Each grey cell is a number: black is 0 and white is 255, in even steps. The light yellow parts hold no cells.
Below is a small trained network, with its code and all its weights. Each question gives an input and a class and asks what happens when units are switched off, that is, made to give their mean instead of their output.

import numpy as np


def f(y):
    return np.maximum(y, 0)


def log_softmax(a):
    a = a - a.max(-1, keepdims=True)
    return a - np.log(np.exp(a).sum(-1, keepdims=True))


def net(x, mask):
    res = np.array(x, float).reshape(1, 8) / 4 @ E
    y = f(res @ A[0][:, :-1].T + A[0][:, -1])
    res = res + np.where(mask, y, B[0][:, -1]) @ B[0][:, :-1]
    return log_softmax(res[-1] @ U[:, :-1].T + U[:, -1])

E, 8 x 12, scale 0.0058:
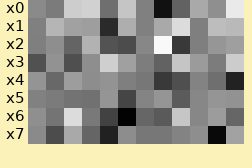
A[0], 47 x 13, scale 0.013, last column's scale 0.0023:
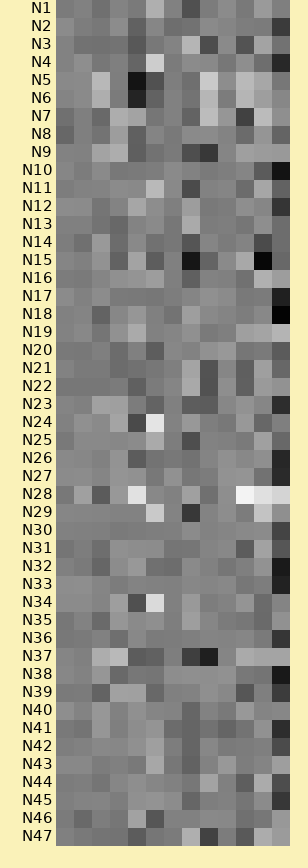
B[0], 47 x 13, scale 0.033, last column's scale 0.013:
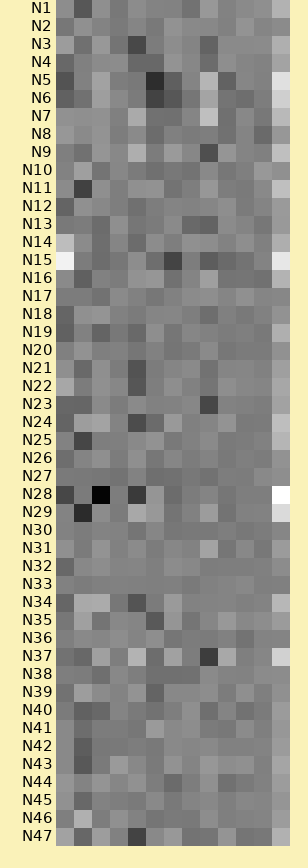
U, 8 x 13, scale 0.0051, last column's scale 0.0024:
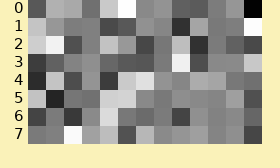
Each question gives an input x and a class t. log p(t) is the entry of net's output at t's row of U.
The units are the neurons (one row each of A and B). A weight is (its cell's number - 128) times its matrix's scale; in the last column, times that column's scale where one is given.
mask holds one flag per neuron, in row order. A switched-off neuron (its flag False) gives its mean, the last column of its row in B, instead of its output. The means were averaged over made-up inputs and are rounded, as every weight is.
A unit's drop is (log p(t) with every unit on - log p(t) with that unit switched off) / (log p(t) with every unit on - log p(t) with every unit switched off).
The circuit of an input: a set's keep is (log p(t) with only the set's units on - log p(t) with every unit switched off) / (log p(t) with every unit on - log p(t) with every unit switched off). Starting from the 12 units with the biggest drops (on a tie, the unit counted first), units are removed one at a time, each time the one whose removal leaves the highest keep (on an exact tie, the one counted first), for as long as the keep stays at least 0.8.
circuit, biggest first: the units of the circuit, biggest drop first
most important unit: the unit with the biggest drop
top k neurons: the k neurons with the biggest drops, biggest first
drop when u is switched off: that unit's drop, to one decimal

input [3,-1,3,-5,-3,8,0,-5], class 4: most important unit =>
N15
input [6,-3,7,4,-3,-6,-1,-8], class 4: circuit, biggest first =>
N28; N5
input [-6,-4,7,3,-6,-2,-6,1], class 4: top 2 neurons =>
N15; N28
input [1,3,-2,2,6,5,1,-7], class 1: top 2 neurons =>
N15; N29
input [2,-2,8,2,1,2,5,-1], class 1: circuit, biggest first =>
N29; N7
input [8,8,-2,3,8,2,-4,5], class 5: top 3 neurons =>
N29; N11; N25
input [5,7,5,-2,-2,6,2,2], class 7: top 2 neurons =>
N37; N9
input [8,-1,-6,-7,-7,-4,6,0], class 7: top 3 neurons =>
N28; N37; N9
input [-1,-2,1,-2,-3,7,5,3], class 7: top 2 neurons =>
N28; N15
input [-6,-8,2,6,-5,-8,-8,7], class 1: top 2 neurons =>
N3; N5
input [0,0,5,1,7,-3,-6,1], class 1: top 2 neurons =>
N28; N5
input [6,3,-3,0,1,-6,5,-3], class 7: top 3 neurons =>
N28; N37; N9
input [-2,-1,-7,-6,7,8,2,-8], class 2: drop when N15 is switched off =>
0.2
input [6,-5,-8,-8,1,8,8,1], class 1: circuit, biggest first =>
N15
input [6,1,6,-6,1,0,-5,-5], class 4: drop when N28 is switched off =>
0.1
